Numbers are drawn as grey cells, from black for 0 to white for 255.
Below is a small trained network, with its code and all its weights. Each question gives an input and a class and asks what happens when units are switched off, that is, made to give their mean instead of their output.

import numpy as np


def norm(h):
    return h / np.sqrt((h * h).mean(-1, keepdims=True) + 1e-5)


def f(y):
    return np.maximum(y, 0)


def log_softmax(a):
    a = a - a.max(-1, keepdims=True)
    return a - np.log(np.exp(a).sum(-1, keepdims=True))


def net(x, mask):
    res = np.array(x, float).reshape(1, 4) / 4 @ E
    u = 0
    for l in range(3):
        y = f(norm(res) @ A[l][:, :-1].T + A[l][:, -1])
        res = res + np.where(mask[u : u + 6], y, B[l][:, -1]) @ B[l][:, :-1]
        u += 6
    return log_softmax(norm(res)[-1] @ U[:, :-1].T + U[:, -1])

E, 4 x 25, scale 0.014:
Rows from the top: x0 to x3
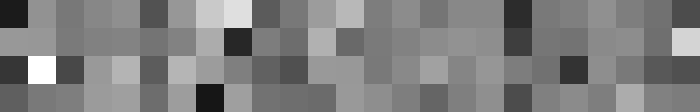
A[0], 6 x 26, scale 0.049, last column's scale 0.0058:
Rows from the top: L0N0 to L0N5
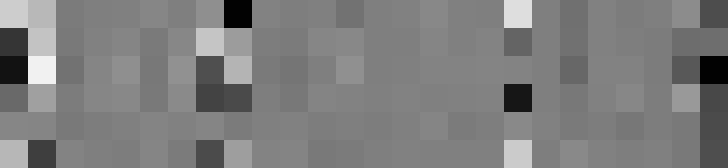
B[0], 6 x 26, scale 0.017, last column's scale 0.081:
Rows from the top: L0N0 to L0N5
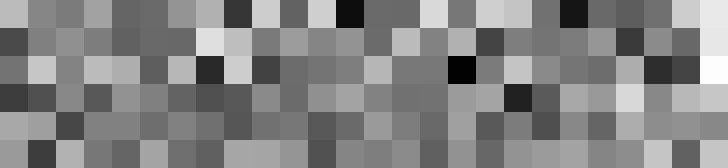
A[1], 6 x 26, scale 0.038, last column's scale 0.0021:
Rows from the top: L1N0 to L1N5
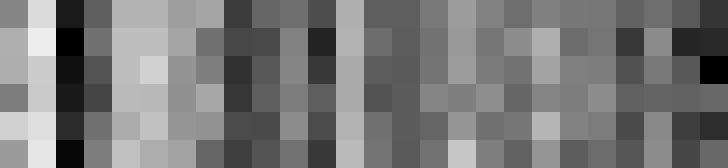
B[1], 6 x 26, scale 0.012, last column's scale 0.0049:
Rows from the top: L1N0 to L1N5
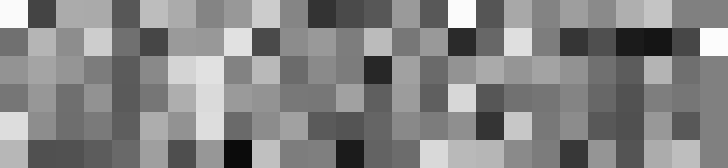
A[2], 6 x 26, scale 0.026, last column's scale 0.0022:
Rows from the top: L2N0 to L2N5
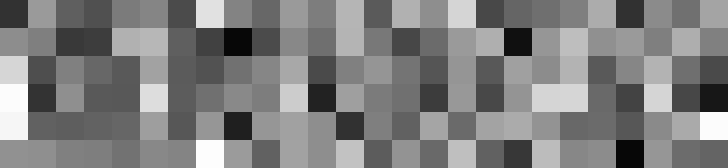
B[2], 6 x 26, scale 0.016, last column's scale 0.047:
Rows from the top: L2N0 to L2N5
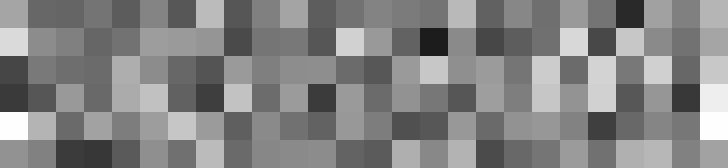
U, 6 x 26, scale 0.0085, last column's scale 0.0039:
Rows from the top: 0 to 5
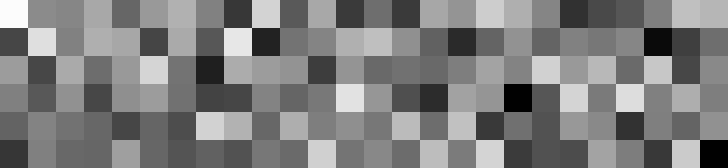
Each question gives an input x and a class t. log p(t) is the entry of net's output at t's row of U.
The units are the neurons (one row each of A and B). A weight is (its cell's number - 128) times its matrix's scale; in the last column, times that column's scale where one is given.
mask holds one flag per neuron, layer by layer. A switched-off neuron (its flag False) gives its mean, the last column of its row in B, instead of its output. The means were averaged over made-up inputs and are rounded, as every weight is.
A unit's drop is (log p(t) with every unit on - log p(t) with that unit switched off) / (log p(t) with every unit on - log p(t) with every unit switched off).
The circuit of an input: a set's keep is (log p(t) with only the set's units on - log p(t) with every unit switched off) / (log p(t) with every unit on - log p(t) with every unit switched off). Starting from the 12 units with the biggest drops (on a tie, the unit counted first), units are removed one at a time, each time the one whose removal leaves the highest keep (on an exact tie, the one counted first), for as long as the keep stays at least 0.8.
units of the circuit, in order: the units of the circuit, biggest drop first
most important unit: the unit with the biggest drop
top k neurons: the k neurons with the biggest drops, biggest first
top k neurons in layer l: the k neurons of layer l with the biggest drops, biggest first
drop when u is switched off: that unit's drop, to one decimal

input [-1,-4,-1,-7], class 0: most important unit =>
L0N0
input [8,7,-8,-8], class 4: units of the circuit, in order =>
(L0N2, L0N0)
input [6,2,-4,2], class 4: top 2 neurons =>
(L0N2, L0N0)
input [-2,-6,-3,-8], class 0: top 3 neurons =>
(L0N0, L2N4, L0N1)
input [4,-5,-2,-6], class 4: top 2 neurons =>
(L0N2, L0N0)
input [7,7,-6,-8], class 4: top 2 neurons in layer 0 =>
(L0N2, L0N0)
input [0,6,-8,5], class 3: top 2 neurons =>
(L0N3, L2N1)
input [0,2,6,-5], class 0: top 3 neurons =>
(L0N0, L2N3, L0N3)
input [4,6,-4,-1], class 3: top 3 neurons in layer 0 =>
(L0N0, L0N2, L0N1)
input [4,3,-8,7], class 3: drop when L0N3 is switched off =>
0.1
